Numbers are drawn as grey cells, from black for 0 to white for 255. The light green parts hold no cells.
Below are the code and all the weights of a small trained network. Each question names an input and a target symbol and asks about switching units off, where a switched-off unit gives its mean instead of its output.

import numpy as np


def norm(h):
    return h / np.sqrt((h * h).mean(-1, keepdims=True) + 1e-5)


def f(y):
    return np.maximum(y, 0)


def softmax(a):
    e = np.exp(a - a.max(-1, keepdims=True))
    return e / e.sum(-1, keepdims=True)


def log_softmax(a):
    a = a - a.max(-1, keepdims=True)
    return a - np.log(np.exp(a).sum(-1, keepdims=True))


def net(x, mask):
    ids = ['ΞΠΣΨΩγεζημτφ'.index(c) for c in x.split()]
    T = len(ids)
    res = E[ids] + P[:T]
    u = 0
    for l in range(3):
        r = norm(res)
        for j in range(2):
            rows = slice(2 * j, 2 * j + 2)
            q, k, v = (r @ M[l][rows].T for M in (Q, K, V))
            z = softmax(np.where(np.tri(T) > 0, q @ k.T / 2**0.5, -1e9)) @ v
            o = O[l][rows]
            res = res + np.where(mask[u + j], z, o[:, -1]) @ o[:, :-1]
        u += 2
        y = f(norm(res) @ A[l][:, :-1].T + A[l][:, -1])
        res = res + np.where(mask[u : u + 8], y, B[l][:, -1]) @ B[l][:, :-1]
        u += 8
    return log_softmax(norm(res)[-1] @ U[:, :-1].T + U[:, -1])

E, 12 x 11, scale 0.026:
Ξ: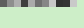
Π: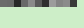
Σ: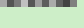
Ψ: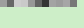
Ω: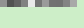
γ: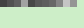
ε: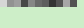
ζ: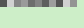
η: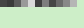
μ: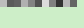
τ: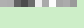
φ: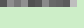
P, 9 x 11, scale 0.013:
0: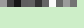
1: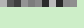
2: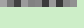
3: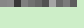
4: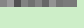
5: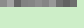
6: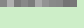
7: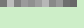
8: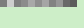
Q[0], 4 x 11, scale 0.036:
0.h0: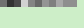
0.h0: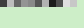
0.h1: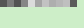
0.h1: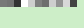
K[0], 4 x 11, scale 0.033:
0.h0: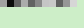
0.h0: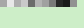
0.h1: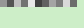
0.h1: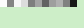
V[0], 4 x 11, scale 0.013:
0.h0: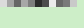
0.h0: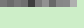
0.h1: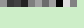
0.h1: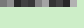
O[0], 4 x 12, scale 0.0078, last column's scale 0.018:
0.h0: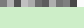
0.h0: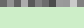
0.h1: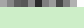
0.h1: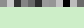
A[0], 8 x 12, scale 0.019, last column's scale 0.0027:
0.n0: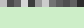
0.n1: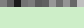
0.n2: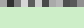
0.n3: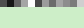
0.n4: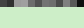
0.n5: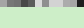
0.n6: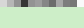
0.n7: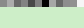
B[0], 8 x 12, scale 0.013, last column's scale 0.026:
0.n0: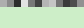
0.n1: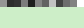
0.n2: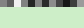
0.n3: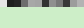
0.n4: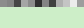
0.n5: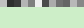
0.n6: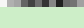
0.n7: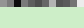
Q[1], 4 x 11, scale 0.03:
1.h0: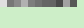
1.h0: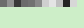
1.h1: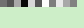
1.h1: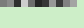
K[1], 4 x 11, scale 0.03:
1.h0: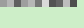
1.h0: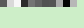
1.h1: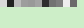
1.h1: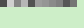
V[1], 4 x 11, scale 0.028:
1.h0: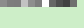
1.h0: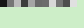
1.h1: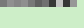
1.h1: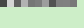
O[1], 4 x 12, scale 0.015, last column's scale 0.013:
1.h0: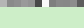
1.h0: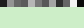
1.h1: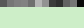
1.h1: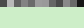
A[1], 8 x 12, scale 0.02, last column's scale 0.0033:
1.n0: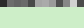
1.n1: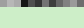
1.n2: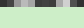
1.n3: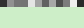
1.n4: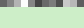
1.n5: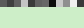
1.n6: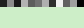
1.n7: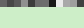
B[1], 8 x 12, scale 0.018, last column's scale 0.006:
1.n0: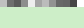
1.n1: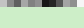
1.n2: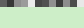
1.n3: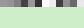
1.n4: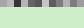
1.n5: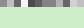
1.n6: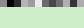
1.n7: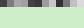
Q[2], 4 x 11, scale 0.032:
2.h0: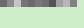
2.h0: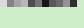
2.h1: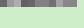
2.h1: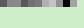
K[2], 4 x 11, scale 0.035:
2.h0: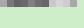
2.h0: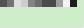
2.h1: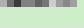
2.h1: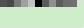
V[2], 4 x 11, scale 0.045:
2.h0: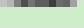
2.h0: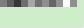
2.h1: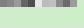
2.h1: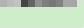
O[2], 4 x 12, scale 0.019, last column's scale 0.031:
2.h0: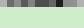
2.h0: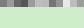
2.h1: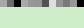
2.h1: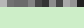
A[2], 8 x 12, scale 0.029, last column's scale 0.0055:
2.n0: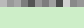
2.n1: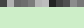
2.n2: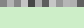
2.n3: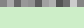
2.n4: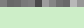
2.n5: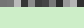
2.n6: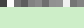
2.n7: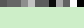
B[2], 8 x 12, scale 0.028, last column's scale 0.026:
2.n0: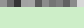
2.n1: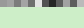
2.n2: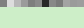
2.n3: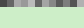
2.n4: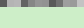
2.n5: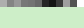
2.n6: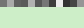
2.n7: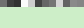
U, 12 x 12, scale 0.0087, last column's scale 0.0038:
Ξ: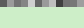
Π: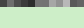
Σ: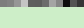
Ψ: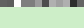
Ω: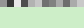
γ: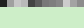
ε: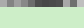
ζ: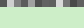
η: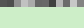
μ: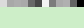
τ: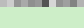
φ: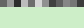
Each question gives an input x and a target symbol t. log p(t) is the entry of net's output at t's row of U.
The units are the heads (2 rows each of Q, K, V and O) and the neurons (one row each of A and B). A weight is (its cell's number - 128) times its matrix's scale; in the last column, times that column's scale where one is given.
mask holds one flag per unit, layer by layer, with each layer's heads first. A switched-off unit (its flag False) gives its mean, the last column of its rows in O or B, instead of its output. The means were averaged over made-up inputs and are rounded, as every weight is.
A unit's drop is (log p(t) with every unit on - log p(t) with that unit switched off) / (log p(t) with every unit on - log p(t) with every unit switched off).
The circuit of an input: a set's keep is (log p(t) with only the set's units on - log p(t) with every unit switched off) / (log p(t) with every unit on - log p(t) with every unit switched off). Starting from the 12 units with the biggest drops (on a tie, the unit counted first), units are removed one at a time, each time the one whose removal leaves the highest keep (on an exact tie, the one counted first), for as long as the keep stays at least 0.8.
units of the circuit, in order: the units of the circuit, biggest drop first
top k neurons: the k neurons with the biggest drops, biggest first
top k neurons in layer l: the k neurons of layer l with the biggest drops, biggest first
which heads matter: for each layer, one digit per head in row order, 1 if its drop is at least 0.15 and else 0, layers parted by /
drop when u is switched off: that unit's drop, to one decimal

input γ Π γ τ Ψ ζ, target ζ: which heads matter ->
01 / 00 / 10
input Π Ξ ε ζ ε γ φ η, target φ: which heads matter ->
01 / 01 / 00
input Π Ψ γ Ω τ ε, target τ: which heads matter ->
01 / 00 / 11
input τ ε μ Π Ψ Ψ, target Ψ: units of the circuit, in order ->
(0.h1; 2.h0)
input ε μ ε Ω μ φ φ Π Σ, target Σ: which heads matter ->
00 / 00 / 10
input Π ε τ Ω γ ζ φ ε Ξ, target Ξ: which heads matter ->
00 / 10 / 01
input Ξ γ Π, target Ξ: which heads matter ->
00 / 10 / 00
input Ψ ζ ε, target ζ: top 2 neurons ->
(0.n3; 2.n6)
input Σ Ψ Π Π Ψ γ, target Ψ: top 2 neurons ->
(0.n2; 1.n2)
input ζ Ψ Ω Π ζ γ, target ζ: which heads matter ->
01 / 01 / 10
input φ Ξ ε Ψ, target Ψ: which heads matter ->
01 / 10 / 10
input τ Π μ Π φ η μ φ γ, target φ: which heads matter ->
00 / 01 / 00
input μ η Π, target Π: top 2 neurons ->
(0.n1; 2.n5)
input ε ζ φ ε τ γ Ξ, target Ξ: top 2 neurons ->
(1.n3; 1.n0)
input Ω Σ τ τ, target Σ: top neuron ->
(0.n2)
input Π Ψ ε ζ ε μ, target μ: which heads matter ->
01 / 10 / 10
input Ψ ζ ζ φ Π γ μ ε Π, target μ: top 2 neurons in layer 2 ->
(2.n5; 2.n1)
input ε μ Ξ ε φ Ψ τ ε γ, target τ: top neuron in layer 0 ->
(0.n4)
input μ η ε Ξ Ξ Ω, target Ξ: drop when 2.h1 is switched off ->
0.1
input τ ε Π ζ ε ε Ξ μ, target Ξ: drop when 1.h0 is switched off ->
1.0
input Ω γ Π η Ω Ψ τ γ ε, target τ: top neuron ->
(0.n5)
